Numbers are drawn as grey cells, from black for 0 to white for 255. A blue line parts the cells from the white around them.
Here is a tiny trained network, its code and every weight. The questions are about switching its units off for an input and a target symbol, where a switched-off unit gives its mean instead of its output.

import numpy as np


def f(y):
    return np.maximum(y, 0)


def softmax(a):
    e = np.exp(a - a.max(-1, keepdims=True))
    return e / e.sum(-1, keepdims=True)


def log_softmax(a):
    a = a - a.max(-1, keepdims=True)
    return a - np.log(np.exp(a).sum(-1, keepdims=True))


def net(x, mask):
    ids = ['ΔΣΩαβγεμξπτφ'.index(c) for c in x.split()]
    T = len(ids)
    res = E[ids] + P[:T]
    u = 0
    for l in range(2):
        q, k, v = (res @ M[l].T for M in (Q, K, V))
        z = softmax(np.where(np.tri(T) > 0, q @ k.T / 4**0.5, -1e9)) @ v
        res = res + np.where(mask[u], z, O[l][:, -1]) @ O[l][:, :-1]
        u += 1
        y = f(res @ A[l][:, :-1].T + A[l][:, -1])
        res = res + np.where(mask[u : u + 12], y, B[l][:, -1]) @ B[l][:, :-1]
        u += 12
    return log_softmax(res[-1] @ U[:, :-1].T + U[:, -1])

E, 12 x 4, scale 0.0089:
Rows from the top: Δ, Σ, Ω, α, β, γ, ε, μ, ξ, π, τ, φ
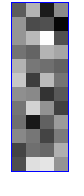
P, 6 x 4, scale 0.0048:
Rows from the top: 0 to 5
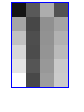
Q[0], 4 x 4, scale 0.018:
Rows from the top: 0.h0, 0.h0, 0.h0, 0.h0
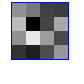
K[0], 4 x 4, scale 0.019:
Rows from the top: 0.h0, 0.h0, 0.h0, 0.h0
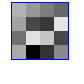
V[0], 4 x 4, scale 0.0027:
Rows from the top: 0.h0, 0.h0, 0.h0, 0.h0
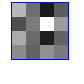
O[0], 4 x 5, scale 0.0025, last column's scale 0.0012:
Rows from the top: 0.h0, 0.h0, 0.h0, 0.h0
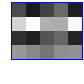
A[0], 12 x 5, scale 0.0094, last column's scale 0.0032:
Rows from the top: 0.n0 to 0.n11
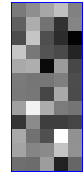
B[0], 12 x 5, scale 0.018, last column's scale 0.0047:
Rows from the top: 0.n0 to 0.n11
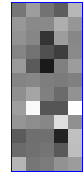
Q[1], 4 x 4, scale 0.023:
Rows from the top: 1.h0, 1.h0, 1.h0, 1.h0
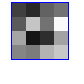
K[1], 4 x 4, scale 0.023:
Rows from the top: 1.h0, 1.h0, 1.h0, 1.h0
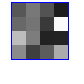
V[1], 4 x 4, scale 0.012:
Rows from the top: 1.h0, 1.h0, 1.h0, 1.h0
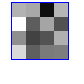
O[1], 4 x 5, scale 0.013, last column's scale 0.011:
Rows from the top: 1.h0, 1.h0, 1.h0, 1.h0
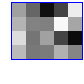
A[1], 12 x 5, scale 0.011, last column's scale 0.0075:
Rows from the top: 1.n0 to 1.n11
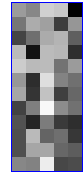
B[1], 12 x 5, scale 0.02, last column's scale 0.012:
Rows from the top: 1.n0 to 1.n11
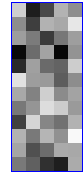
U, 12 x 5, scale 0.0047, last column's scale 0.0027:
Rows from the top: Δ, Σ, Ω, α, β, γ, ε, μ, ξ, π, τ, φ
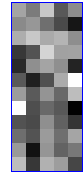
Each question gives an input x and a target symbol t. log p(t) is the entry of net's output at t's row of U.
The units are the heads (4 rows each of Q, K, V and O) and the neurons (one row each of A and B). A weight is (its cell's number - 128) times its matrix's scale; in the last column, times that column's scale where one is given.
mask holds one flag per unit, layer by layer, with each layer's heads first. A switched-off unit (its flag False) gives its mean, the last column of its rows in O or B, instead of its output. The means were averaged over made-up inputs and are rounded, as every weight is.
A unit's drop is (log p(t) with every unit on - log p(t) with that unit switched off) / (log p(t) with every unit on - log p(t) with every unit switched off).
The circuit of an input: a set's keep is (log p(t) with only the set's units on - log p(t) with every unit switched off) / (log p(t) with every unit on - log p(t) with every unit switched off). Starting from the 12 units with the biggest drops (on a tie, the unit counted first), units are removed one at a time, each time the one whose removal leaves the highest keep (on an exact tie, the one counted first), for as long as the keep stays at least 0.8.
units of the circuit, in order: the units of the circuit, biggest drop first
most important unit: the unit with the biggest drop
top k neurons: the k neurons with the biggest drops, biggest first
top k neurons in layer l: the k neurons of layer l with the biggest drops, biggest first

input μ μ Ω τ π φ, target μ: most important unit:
1.h0
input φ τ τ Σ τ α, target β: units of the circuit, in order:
[1.n8 1.h0 0.n9]
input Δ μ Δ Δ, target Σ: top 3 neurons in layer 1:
[1.n8 1.n1 1.n9]
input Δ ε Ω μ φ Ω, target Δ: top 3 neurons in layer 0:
[0.n7 0.n8 0.n2]
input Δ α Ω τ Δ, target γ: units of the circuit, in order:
[0.n7 1.h0 0.n4]
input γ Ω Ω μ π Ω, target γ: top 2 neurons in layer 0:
[0.n7 0.n4]
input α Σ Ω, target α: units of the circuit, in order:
[1.h0 1.n7 0.n7 1.n1]
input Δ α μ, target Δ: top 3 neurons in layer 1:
[1.n8 1.n6 1.n1]
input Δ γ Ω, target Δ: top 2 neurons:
[0.n8 0.n7]
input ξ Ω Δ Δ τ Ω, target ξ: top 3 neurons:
[0.n7 1.n4 1.n11]
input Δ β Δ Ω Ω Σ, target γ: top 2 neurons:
[0.n7 1.n9]
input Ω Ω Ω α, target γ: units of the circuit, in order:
[1.h0 0.n7 1.n2]
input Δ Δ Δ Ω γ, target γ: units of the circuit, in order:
[1.h0 0.n7 1.n9]
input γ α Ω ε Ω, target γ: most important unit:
1.n0
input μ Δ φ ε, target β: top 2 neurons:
[1.n8 0.n7]
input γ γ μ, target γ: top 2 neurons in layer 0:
[0.n7 0.n11]
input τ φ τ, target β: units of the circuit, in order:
[1.n8 0.n7 1.h0 0.n9]
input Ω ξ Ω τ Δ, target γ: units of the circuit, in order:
[1.h0 0.n7 0.n4]
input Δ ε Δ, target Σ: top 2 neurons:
[0.n9 1.n8]
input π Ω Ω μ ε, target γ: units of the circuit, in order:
[1.h0 0.n7 0.h0]
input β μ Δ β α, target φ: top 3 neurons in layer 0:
[0.n9 0.n0 0.n7]
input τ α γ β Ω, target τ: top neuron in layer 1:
[1.n1]
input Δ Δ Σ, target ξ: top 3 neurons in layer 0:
[0.n3 0.n7 0.n11]
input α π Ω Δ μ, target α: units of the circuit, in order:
[1.h0 0.n7 1.n7 0.n4]
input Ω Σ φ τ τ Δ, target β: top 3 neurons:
[1.n8 0.n7 0.n9]
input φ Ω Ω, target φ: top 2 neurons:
[1.n9 1.n10]
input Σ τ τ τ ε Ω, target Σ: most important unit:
0.n7
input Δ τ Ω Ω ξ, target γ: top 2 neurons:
[0.n7 1.n2]
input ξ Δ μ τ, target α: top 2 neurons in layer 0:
[0.n9 0.n7]
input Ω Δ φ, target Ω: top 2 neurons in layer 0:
[0.n7 0.n11]
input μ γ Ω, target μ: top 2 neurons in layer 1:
[1.n4 1.n8]
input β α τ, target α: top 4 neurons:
[0.n7 1.n7 0.n9 1.n8]
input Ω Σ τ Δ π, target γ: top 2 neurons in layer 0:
[0.n7 0.n11]
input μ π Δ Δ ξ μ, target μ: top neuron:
[0.n2]
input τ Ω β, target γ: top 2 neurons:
[0.n7 1.n9]
